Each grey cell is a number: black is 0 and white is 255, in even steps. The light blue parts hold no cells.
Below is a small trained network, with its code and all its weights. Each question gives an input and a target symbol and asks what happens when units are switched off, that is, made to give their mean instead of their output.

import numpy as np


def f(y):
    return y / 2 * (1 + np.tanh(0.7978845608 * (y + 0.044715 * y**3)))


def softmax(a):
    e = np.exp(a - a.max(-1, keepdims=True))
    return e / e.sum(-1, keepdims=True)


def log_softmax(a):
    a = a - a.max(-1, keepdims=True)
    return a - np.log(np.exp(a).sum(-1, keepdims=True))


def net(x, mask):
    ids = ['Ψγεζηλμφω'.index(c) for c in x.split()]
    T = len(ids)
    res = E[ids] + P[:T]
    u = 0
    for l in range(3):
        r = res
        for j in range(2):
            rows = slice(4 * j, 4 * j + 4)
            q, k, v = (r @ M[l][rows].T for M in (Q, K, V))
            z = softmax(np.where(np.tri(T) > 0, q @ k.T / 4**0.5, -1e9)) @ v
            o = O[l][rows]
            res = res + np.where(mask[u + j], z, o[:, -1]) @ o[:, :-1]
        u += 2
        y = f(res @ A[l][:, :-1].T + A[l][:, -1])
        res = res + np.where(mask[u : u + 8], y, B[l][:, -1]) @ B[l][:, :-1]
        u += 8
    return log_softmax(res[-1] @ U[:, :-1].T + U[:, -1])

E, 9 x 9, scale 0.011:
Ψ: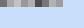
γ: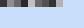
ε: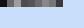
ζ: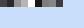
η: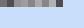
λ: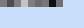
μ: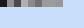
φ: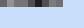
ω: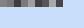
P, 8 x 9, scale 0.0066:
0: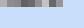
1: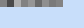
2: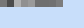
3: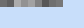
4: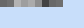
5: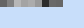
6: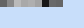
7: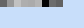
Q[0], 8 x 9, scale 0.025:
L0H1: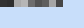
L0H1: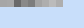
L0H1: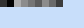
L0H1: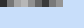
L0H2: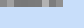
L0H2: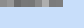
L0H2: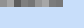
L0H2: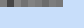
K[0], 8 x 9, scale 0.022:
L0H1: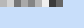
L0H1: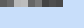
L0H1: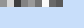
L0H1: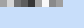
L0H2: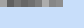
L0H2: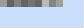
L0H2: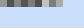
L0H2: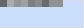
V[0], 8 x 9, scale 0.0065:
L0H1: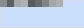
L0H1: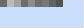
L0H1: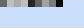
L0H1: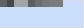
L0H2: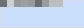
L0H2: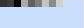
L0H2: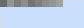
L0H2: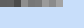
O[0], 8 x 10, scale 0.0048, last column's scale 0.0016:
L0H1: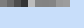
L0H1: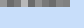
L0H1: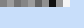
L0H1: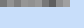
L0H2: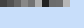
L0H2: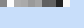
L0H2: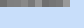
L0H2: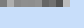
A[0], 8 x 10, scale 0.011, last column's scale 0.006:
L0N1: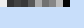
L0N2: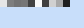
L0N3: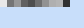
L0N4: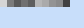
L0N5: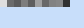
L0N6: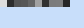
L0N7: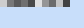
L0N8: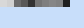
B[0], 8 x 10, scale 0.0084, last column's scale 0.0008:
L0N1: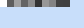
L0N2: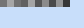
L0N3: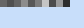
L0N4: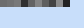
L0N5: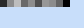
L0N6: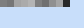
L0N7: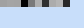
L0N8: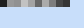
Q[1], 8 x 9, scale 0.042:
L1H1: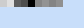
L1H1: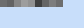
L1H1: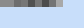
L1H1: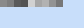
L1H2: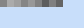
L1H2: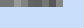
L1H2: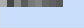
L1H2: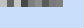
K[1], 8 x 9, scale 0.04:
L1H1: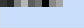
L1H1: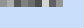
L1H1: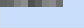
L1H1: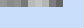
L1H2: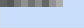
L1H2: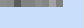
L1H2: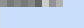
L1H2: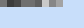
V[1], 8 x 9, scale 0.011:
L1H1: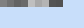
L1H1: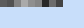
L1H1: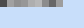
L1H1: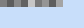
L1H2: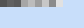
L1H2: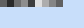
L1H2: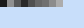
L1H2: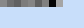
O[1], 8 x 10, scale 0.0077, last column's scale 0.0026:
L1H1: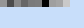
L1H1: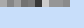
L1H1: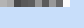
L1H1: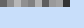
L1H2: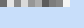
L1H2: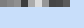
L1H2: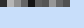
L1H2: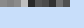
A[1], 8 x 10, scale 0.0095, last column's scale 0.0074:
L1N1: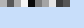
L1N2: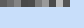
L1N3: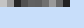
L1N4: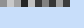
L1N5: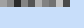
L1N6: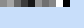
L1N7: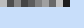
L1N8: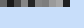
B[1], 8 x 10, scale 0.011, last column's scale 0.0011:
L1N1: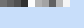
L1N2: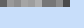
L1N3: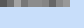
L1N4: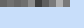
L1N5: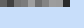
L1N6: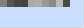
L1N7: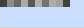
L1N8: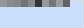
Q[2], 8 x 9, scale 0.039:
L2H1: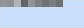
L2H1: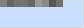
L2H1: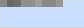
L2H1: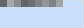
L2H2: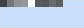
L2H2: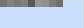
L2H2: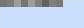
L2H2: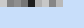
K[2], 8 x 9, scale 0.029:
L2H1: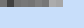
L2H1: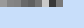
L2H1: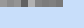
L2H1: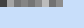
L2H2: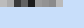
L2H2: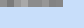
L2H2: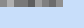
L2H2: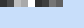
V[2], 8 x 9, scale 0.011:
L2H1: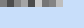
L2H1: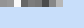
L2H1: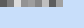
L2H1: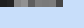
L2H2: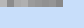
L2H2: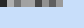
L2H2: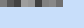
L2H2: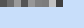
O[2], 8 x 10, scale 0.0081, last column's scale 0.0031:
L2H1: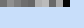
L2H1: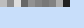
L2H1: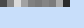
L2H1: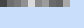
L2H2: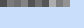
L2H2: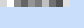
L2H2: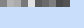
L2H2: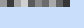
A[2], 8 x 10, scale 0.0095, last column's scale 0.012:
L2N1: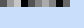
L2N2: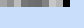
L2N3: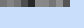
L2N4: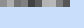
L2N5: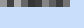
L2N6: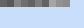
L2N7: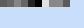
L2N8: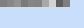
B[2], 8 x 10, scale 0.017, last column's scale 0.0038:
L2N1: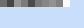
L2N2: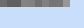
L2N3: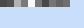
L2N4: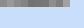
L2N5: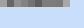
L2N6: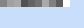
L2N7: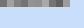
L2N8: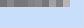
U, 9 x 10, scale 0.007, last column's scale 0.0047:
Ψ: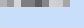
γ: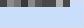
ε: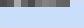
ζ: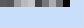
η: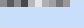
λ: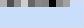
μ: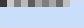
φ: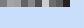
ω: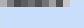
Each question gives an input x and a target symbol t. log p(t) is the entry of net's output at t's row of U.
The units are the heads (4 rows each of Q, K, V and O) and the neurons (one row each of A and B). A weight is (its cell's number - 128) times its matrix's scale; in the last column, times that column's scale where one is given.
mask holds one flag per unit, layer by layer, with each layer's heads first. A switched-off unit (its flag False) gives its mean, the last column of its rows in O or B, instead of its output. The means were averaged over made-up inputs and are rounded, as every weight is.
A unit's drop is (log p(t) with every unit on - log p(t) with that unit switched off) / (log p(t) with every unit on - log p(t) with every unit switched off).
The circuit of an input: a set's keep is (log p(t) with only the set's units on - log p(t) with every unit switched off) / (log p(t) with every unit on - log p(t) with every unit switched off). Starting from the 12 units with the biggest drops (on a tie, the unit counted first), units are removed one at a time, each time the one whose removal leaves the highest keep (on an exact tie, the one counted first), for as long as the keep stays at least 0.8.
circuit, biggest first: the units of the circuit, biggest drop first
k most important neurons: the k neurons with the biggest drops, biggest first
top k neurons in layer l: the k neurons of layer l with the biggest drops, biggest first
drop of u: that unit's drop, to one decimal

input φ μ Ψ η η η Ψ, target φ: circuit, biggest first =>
[L2H2 L1H1]
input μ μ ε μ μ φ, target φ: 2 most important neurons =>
[L2N7 L1N4]
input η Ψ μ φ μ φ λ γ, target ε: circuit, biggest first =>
[L2H2 L2N6 L1H2]
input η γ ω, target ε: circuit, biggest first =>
[L2H2 L1H2]
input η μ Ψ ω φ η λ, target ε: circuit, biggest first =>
[L2H2 L2N6 L1H2]
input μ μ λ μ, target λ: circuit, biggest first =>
[L1H2]
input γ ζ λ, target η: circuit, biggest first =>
[L1N1 L0H1]
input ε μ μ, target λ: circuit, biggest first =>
[L2H2 L1H2 L0H1]
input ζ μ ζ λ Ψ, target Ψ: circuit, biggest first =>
[L2H1 L1H1]
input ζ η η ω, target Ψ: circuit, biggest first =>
[L1H1 L2H1]
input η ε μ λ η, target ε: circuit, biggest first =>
[L2H2 L1H2 L2N6]
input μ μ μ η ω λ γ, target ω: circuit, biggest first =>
[L0H2 L1H1 L2H1]
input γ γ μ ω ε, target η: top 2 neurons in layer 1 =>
[L1N1 L1N6]
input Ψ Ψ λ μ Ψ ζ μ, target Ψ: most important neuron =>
[L0N3]
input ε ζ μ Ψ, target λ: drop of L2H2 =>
0.3
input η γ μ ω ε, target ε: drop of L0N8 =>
0.0
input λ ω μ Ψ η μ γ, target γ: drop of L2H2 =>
0.3
